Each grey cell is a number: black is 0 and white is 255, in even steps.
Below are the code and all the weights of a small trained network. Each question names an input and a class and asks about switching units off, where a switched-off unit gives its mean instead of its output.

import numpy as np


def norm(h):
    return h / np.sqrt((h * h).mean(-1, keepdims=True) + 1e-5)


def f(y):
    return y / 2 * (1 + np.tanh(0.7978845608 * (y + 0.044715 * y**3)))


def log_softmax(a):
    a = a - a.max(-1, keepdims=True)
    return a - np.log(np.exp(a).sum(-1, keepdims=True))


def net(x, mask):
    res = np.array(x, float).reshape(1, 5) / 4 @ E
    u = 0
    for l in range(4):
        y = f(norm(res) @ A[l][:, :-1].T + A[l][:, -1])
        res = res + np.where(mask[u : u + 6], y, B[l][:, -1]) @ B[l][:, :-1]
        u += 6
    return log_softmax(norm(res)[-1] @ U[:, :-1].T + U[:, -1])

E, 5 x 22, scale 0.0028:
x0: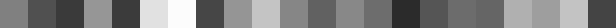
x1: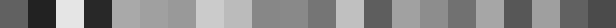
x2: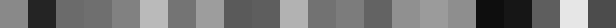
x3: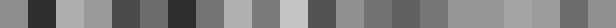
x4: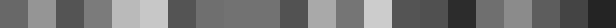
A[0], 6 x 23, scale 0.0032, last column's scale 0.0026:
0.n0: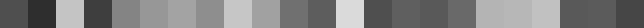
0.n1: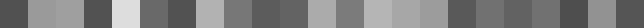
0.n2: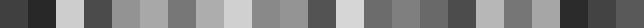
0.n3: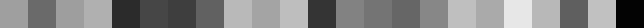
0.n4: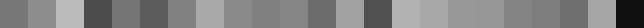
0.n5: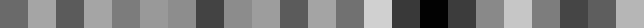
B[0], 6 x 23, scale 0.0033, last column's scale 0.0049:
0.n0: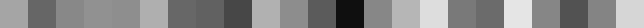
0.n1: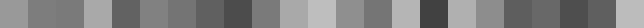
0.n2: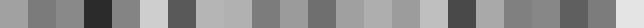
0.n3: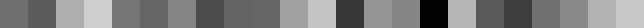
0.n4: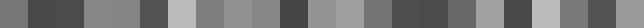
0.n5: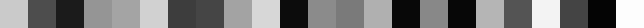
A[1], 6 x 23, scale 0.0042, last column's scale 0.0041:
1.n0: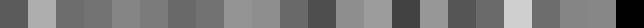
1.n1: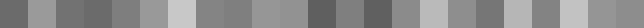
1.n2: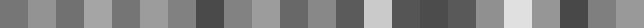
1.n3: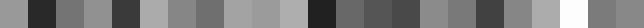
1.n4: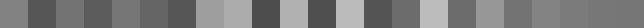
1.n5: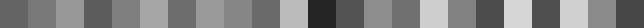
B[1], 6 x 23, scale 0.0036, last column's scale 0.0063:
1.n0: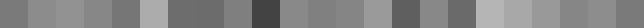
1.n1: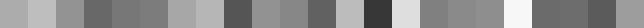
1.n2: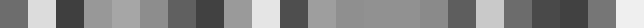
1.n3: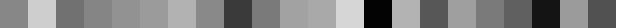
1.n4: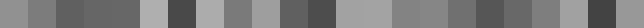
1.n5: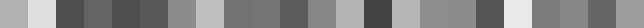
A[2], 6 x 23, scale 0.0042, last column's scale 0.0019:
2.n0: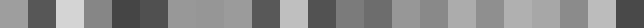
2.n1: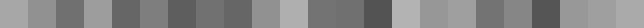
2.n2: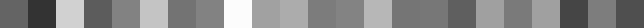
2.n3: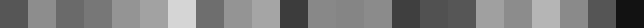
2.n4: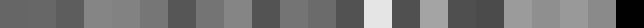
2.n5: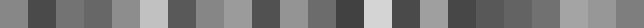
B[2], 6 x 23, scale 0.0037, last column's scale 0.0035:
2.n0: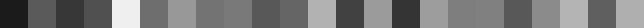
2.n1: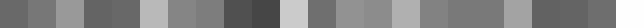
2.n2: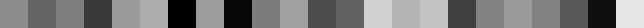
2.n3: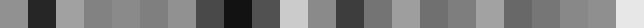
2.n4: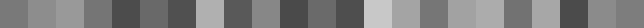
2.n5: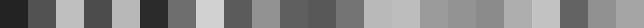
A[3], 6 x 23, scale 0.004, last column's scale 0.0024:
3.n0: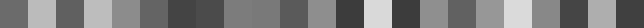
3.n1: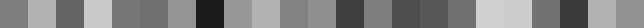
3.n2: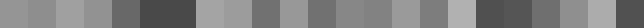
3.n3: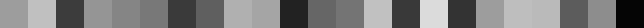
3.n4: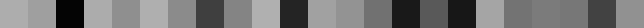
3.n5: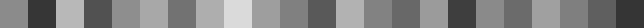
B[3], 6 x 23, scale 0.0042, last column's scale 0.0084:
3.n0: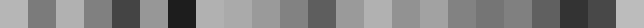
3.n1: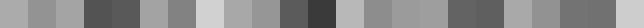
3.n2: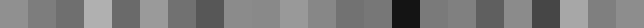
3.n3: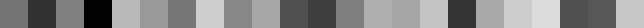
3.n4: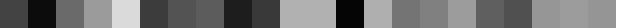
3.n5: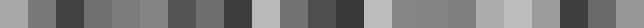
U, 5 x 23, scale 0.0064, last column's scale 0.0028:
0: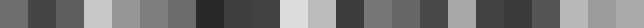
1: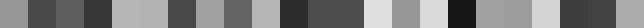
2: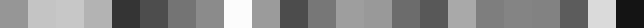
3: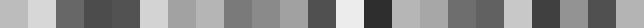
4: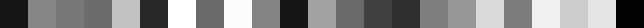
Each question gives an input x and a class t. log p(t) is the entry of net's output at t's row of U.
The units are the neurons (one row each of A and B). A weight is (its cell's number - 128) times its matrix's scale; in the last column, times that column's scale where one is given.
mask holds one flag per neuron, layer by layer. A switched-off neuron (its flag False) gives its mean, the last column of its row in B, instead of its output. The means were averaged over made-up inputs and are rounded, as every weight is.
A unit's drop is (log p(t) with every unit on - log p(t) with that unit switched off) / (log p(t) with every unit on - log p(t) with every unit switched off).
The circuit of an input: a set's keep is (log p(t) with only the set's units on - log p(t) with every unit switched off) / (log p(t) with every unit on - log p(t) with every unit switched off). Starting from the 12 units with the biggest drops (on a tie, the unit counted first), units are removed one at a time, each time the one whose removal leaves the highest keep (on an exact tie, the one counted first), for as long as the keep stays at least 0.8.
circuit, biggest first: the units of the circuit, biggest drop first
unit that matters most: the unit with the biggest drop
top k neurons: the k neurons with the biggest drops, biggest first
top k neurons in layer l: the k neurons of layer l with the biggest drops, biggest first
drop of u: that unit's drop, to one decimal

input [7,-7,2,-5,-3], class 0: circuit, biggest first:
(3.n4)
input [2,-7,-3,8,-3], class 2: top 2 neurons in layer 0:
(0.n3; 0.n4)
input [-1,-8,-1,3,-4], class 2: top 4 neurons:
(0.n3; 3.n4; 3.n1; 1.n3)
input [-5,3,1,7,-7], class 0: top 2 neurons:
(0.n3; 0.n5)
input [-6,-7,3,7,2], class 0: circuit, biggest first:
(0.n5; 3.n3)
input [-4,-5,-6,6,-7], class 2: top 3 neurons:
(3.n4; 3.n1; 1.n3)
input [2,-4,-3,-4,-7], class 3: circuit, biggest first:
(3.n4; 0.n5)
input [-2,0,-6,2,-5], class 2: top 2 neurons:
(0.n3; 0.n5)
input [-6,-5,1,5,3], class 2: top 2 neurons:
(0.n5; 1.n3)
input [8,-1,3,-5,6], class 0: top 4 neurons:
(3.n4; 2.n3; 0.n2; 0.n0)
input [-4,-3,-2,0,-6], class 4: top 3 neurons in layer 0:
(0.n5; 0.n4; 0.n0)
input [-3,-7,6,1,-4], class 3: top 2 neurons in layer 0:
(0.n3; 0.n1)
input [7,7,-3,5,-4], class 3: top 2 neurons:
(0.n5; 1.n3)
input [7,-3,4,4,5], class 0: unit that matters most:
1.n3
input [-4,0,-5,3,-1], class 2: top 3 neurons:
(0.n3; 0.n5; 3.n3)
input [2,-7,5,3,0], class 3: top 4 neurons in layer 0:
(0.n5; 0.n3; 0.n1; 0.n4)
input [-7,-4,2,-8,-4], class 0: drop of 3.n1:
0.1
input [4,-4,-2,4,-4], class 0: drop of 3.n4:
0.0
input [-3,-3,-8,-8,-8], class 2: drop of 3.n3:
0.1
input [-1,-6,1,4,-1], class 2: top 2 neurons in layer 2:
(2.n3; 2.n2)
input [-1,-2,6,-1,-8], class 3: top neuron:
(3.n4)
